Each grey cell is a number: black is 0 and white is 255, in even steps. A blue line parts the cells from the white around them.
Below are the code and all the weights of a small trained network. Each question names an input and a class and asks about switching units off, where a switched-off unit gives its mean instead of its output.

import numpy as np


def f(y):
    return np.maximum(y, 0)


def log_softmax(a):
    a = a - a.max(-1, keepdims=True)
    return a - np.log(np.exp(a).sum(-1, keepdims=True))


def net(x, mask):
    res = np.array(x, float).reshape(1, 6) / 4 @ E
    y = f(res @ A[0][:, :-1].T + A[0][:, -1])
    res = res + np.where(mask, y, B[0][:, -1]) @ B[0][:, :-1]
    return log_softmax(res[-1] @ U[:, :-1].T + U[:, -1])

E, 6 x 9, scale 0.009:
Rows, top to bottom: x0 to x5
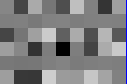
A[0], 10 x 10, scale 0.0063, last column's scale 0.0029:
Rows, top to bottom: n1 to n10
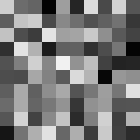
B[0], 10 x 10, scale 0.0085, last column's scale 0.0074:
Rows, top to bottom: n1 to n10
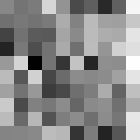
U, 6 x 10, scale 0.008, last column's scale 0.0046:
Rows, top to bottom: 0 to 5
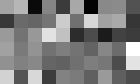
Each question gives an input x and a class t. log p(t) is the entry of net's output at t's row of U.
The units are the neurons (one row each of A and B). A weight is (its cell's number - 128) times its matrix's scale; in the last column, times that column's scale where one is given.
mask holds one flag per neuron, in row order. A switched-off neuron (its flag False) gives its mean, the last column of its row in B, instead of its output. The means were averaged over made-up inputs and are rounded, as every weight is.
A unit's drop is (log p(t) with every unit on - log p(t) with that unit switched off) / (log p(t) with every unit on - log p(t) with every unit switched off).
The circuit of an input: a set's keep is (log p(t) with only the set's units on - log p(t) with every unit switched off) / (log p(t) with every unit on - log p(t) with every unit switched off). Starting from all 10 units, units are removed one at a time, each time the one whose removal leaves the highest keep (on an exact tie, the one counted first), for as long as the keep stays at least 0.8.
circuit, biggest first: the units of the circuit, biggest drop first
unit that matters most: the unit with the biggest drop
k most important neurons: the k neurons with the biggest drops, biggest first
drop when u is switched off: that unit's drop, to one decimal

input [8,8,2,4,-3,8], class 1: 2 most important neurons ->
(n3, n5)
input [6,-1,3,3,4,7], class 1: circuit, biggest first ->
(n3)
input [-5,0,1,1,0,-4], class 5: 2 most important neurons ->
(n9, n5)
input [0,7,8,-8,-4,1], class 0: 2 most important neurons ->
(n5, n1)
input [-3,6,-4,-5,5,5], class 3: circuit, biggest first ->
(n9, n5)
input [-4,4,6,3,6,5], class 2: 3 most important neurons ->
(n10, n5, n4)
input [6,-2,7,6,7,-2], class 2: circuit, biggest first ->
(n10, n5)
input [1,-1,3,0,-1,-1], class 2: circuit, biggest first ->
(n5, n3)
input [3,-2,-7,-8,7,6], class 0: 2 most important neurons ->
(n5, n10)
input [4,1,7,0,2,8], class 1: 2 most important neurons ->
(n3, n1)
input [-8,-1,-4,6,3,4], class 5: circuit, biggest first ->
(n5, n9)
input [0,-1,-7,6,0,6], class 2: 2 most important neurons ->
(n1, n5)
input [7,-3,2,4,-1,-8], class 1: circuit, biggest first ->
(n4, n5)
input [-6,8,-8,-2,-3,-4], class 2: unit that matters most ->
n1
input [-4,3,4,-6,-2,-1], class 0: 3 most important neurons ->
(n5, n6, n1)
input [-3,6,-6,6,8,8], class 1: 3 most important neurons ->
(n3, n5, n10)
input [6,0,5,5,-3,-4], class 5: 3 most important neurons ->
(n5, n6, n1)
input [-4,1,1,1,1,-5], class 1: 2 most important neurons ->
(n4, n5)
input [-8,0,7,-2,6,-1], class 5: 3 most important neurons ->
(n9, n7, n1)
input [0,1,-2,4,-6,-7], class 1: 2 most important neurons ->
(n4, n5)
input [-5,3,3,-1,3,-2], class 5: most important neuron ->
(n9)
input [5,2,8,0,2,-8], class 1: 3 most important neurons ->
(n4, n2, n1)
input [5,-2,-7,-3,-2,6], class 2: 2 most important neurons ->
(n1, n4)
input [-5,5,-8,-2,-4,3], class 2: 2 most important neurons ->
(n1, n6)
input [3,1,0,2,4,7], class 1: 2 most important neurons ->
(n3, n5)
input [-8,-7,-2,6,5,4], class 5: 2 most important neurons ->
(n5, n9)
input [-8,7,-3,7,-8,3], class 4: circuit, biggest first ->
(n5)
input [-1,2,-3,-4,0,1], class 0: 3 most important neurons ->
(n5, n10, n6)
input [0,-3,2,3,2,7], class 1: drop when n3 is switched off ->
0.5
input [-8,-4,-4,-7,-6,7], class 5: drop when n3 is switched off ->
-0.1
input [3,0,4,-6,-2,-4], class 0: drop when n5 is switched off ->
1.2
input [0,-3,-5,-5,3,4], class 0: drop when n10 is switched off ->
0.2
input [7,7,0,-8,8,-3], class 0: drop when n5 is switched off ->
1.2
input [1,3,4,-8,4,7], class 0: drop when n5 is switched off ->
1.3
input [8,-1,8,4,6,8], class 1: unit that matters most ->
n3
